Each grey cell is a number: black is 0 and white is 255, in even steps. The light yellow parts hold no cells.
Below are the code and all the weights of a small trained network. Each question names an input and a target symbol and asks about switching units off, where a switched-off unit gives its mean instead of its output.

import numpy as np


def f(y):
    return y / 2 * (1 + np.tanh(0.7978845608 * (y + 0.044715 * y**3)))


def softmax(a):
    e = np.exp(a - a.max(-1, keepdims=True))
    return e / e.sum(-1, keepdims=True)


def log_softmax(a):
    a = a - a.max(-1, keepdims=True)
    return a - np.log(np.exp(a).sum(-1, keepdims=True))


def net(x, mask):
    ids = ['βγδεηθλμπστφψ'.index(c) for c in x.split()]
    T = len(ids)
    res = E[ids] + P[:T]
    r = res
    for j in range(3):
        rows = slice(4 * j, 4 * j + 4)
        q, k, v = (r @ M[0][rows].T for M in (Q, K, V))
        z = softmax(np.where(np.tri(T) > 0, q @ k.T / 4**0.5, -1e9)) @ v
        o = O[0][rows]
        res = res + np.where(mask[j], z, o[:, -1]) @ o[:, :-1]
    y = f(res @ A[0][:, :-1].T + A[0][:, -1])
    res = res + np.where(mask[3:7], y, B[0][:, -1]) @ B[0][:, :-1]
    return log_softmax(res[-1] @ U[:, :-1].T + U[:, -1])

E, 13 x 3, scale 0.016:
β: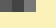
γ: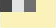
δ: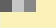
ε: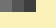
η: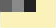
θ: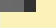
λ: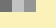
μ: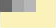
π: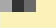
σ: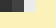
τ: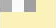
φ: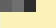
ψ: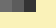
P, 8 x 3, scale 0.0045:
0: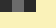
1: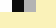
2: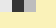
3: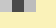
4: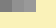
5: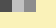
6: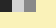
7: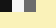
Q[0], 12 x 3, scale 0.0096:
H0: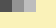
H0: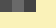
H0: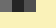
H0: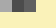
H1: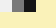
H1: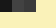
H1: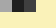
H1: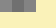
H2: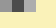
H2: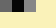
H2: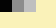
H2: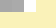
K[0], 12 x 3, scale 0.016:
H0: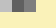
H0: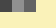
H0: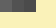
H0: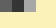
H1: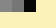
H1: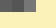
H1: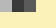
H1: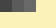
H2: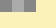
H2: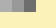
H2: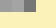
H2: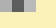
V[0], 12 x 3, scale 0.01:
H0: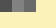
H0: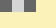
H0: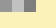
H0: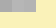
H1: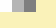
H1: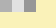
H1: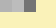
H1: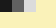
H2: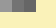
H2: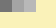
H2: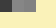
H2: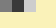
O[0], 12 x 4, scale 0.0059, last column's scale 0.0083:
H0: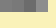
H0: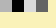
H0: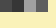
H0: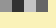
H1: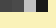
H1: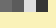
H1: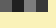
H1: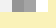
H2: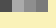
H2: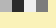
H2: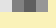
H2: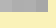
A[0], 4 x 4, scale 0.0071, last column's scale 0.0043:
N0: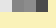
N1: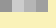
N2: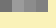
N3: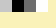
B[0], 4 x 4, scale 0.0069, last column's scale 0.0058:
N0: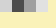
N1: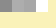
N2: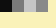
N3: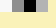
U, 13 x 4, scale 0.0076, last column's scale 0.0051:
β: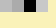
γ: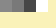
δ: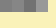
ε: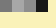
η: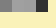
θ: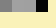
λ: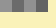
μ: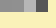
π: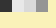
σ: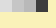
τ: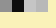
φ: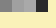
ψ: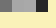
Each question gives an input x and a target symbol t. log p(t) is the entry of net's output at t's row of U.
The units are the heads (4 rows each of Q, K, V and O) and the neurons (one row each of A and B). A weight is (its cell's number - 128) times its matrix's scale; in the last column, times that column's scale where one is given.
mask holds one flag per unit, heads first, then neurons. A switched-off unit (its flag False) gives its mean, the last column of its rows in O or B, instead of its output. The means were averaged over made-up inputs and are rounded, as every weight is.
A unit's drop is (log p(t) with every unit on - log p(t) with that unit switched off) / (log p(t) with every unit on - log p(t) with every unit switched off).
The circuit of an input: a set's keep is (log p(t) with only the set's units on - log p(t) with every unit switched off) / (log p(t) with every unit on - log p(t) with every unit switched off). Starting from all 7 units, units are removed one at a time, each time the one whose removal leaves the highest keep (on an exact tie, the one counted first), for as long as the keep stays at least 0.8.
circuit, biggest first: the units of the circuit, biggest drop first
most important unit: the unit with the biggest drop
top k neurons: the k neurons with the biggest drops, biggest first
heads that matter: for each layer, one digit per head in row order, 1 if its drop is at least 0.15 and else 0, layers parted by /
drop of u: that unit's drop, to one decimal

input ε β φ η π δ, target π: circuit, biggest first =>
[H1 N3 N0]
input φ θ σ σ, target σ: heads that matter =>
010
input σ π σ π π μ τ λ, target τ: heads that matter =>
110
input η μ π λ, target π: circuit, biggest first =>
[H1 H2 N3]
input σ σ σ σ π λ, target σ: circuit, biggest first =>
[H2 H1]
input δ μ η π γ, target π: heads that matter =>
010
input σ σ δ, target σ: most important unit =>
H2
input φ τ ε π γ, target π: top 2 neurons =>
[N0 N3]
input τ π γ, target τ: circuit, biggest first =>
[H0 H1]
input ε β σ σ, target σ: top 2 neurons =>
[N0 N1]
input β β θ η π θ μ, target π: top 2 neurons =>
[N3 N0]
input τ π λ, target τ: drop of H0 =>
0.4
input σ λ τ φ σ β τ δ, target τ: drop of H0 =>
0.6
